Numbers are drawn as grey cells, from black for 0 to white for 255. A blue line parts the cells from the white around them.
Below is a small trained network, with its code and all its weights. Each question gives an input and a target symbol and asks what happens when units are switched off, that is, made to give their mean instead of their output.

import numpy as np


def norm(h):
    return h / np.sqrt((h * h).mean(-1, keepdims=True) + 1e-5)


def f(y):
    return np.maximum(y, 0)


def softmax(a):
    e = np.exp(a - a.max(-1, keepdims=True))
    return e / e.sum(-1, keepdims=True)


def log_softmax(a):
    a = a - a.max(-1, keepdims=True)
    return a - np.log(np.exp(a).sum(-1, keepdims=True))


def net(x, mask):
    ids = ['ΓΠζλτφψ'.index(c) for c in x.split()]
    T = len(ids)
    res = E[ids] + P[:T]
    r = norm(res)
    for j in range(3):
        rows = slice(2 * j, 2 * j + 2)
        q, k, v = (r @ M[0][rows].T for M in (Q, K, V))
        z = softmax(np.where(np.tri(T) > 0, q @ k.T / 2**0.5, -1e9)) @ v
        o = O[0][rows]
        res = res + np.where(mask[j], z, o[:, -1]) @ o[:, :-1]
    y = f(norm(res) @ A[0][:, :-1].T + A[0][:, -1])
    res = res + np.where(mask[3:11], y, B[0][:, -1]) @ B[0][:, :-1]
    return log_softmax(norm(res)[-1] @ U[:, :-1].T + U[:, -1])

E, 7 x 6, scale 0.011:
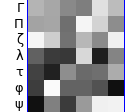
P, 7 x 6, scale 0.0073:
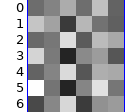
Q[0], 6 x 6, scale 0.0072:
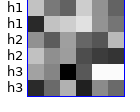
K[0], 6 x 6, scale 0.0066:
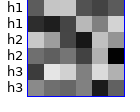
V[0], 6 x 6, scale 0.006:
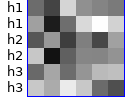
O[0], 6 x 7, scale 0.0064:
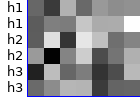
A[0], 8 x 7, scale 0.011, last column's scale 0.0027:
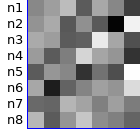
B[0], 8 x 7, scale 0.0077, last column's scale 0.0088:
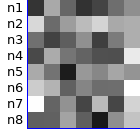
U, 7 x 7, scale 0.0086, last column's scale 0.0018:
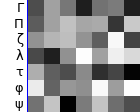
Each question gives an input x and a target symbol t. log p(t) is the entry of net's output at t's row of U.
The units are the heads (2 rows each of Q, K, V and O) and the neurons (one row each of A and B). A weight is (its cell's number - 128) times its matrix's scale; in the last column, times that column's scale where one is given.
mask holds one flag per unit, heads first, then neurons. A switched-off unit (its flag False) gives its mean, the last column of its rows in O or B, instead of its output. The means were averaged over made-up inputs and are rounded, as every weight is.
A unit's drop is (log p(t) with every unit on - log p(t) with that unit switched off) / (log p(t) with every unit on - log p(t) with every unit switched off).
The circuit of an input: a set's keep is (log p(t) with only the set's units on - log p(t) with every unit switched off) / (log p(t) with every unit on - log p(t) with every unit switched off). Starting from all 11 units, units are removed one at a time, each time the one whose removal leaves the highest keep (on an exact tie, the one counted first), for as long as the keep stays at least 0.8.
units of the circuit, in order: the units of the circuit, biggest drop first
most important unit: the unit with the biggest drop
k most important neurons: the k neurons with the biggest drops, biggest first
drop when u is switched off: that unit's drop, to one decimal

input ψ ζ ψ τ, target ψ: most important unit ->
h3
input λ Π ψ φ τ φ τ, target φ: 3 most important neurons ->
[n4 n7 n8]
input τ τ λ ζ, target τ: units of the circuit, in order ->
[n3 n8]
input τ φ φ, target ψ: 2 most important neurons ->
[n5 n8]
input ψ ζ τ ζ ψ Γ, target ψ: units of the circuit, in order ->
[h3 n7]
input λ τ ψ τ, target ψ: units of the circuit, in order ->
[h3 n8]
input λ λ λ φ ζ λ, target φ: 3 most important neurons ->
[n2 n4 n3]
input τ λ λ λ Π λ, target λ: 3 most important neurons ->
[n2 n7 n1]
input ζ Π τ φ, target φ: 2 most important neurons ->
[n2 n4]
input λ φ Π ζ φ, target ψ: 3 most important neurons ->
[n5 n1 n7]
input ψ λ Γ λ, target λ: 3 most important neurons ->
[n2 n7 n6]
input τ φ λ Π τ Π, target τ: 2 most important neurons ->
[n3 n8]
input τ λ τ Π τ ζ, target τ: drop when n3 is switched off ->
0.4
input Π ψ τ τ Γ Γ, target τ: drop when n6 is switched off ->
0.0
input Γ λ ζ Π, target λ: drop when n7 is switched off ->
0.4
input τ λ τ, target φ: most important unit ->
n7
